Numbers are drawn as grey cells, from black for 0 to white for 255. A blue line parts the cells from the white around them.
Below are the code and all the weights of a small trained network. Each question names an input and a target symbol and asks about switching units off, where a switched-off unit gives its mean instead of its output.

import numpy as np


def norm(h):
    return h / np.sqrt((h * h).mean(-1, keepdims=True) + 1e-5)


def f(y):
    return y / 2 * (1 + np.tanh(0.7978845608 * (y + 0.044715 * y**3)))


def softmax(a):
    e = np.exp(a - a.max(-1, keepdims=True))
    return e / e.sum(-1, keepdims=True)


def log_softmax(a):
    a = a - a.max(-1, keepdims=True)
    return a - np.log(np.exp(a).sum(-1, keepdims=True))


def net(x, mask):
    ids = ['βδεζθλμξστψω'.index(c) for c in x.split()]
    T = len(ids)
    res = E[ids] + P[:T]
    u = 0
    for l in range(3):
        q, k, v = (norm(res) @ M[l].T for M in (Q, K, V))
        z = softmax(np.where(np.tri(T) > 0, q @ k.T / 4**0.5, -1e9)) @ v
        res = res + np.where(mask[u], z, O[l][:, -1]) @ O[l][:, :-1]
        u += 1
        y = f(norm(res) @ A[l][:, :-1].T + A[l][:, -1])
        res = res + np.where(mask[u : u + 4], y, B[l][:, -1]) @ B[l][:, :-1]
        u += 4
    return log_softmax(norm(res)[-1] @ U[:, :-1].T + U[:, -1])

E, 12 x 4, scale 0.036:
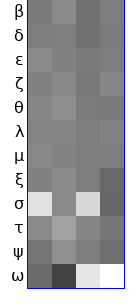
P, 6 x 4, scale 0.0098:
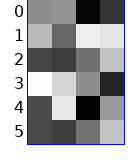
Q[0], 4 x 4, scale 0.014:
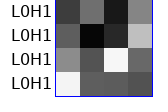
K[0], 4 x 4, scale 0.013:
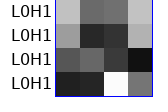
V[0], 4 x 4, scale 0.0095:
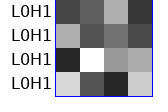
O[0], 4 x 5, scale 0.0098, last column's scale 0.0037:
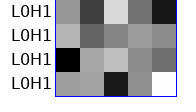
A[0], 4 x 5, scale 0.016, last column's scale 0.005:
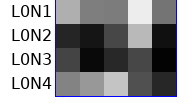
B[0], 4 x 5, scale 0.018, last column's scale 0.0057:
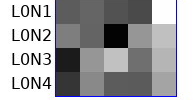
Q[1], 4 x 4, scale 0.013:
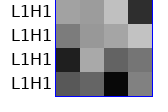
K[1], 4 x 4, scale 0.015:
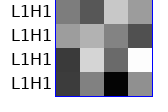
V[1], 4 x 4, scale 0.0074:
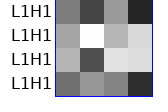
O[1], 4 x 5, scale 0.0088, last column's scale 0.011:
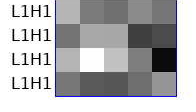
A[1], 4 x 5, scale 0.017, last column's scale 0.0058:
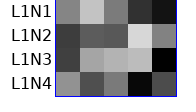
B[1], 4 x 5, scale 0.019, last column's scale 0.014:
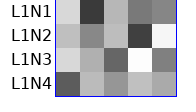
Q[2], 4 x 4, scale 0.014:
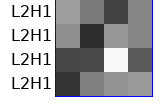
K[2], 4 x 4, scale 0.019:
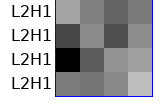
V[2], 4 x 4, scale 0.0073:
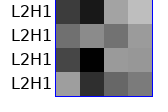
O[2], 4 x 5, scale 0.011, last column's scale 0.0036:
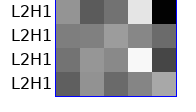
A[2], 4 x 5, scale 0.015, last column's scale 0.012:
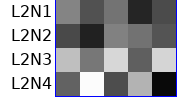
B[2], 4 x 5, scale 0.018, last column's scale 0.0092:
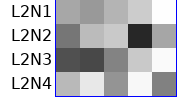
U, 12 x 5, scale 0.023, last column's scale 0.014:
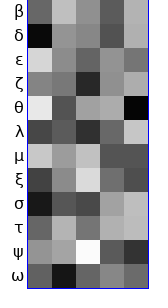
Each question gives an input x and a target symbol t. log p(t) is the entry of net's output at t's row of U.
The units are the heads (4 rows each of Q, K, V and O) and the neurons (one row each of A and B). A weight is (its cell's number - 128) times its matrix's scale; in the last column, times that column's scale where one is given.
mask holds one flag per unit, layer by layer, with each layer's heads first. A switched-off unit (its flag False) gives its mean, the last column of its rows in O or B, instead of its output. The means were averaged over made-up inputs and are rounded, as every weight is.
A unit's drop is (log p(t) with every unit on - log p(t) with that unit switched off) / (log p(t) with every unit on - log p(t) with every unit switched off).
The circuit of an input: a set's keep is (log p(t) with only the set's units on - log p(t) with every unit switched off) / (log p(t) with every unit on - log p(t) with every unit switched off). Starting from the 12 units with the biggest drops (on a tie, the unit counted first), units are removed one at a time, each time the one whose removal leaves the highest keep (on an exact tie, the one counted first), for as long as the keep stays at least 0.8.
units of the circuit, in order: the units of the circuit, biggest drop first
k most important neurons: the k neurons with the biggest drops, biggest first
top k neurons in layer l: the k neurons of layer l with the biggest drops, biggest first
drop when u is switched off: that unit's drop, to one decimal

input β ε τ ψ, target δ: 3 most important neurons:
L0N4, L1N2, L2N1
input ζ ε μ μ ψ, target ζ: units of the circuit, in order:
L0H1
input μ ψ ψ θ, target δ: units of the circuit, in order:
L0H1, L0N4
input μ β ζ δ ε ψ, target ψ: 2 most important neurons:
L1N2, L2N1
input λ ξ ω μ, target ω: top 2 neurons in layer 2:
L2N3, L2N1
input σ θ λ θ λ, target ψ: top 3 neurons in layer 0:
L0N2, L0N1, L0N3
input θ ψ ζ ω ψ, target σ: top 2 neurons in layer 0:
L0N3, L0N1
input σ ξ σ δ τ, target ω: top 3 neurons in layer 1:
L1N1, L1N2, L1N4
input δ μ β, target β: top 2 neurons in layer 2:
L2N3, L2N2
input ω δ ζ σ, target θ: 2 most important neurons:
L2N3, L1N1
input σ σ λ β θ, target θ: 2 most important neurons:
L2N1, L0N2
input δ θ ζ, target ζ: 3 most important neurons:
L0N2, L1N2, L2N3
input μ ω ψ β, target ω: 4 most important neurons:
L0N2, L1N1, L2N3, L0N1
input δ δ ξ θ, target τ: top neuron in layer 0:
L0N4
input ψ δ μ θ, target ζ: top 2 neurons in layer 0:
L0N1, L0N3
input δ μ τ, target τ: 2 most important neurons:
L1N3, L0N1
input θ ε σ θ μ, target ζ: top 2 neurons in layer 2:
L2N2, L2N1
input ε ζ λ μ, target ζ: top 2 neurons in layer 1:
L1N2, L1N4
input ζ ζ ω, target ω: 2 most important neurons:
L1N2, L0N2
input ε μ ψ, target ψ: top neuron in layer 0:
L0N3
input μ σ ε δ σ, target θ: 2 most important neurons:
L1N1, L2N3
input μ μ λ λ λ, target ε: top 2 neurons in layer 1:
L1N4, L1N2
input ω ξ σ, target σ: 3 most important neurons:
L2N3, L1N2, L2N1
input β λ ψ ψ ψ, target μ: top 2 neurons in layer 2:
L2N1, L2N2
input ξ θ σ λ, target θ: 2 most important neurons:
L0N2, L2N3
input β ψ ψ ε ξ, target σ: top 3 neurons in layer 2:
L2N3, L2N2, L2N1
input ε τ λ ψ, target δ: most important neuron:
L0N4
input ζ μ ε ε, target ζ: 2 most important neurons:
L1N2, L0N1
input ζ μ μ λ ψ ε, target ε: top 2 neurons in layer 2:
L2N1, L2N3
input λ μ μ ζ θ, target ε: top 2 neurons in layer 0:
L0N3, L0N1
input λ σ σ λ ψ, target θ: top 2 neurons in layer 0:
L0N3, L0N1
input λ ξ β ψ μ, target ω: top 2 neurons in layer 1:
L1N2, L1N4
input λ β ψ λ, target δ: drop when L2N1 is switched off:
0.1
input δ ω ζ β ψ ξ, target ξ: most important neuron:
L1N2
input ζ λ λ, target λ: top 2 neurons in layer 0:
L0N2, L0N1
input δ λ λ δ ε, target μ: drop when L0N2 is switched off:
0.2
